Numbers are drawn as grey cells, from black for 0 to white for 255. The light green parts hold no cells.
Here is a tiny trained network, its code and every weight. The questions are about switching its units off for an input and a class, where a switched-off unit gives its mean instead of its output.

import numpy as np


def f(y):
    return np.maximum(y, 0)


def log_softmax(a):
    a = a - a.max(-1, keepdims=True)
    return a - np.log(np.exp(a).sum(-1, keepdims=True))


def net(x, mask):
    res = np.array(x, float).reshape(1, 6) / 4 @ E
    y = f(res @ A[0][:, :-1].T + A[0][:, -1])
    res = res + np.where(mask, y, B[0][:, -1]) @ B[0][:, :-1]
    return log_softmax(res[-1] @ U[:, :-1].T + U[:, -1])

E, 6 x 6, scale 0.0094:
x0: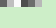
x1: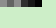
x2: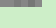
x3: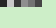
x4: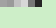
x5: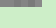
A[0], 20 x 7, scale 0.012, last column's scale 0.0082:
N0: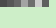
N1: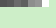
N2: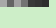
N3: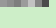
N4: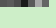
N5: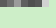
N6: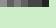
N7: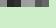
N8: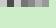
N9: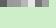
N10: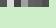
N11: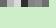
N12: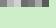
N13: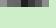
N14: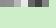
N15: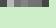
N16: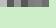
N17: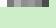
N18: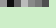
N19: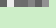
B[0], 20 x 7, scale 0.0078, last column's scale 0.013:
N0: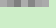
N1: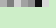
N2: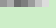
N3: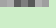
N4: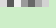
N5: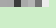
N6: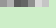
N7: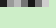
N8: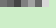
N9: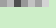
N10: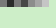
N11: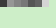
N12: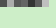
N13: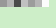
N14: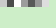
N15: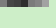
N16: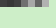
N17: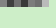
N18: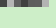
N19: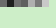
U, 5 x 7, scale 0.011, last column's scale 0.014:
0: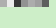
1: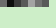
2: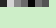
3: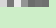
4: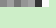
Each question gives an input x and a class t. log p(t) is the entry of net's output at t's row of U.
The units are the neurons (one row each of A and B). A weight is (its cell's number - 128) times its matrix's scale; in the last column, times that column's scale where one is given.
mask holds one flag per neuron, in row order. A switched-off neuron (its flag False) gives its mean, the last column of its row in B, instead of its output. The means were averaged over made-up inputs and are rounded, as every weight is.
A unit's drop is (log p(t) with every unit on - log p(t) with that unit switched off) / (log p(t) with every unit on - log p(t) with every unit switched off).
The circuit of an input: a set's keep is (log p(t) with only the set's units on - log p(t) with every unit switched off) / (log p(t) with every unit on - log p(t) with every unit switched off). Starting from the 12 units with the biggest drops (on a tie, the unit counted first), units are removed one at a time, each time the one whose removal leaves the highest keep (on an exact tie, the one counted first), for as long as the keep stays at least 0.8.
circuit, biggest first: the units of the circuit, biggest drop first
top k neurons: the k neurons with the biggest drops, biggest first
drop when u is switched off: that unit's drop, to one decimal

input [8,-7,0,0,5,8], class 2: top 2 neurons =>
[N12, N11]
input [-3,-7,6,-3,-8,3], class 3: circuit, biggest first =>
[N1, N4]
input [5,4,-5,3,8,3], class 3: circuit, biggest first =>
[N14]
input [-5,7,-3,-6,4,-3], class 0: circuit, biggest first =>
[N2, N6]
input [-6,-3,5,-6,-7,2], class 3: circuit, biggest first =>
[N4, N1]
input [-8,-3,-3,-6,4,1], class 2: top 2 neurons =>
[N7, N18]
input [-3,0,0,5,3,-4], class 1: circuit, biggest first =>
[N10, N19]
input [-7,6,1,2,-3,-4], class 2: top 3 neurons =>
[N7, N9, N18]
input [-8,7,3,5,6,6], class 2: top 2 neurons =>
[N7, N9]
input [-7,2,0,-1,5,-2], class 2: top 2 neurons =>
[N7, N18]
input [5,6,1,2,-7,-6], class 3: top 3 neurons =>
[N4, N1, N9]
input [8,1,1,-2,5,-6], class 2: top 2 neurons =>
[N12, N11]
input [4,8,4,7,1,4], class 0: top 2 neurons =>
[N13, N5]
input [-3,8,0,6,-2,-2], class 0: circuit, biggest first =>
[N13]
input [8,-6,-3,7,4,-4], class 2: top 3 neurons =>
[N12, N11, N5]
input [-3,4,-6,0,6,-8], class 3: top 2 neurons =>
[N14, N9]
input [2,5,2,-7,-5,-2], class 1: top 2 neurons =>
[N16, N8]
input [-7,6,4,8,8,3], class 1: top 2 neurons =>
[N10, N19]
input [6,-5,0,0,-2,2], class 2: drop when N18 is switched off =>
-0.1
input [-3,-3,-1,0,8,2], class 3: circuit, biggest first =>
[N14]
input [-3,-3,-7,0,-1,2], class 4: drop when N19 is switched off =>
-0.1
